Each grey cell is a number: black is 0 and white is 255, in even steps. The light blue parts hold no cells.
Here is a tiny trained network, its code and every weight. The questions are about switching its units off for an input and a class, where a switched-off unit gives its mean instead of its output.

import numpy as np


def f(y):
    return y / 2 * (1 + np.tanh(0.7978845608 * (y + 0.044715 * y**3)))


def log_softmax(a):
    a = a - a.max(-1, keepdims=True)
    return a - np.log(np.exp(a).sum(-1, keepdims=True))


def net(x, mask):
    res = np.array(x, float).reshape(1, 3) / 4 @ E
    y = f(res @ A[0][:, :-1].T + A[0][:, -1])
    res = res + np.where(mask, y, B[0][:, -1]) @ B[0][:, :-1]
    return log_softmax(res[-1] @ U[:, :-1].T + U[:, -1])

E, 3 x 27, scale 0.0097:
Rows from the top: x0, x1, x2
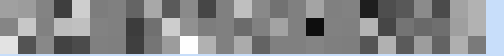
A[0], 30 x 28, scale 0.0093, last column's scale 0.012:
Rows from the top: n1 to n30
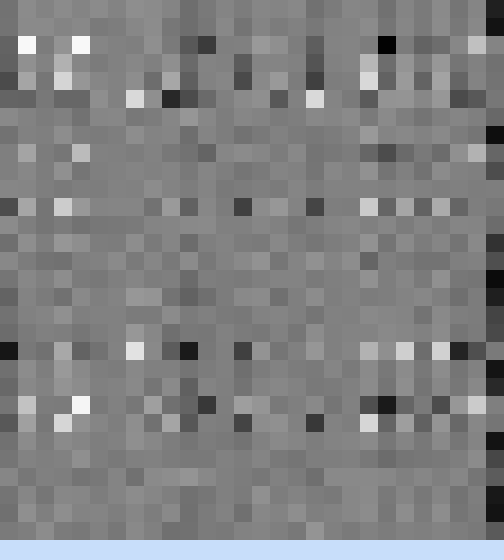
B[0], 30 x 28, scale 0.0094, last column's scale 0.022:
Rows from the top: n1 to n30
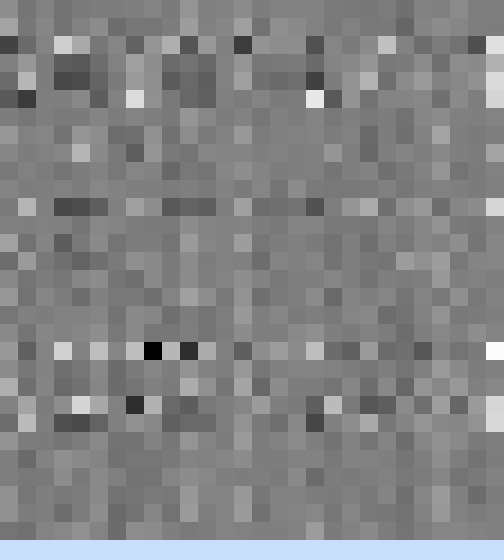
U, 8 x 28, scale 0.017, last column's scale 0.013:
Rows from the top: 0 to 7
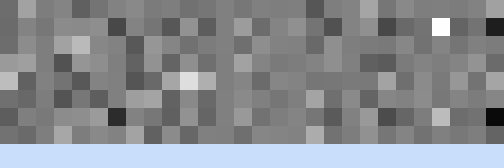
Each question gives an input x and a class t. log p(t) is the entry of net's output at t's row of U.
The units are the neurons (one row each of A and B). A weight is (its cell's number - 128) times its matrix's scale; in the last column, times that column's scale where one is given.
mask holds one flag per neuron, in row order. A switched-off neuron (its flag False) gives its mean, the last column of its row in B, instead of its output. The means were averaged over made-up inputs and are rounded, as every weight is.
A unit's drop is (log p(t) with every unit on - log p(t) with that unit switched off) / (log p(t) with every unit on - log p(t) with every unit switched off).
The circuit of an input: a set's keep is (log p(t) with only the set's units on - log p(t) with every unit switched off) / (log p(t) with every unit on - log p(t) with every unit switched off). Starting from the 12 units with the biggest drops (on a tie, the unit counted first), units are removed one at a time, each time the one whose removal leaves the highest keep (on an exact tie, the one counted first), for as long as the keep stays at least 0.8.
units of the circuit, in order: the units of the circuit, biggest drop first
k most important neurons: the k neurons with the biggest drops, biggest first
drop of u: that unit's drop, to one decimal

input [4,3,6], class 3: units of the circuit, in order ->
(n20)
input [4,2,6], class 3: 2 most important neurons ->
(n3 n20)
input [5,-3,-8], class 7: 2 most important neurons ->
(n20 n6)
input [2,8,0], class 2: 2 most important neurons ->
(n23 n3)
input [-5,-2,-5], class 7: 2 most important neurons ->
(n20 n6)
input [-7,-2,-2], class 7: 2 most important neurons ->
(n20 n23)
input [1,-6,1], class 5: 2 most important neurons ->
(n20 n3)
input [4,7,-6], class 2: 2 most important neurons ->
(n23 n3)
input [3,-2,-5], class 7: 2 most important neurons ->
(n6 n20)
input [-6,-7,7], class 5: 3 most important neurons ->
(n20 n6 n3)
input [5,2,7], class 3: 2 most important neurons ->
(n3 n20)
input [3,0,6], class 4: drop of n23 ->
0.1
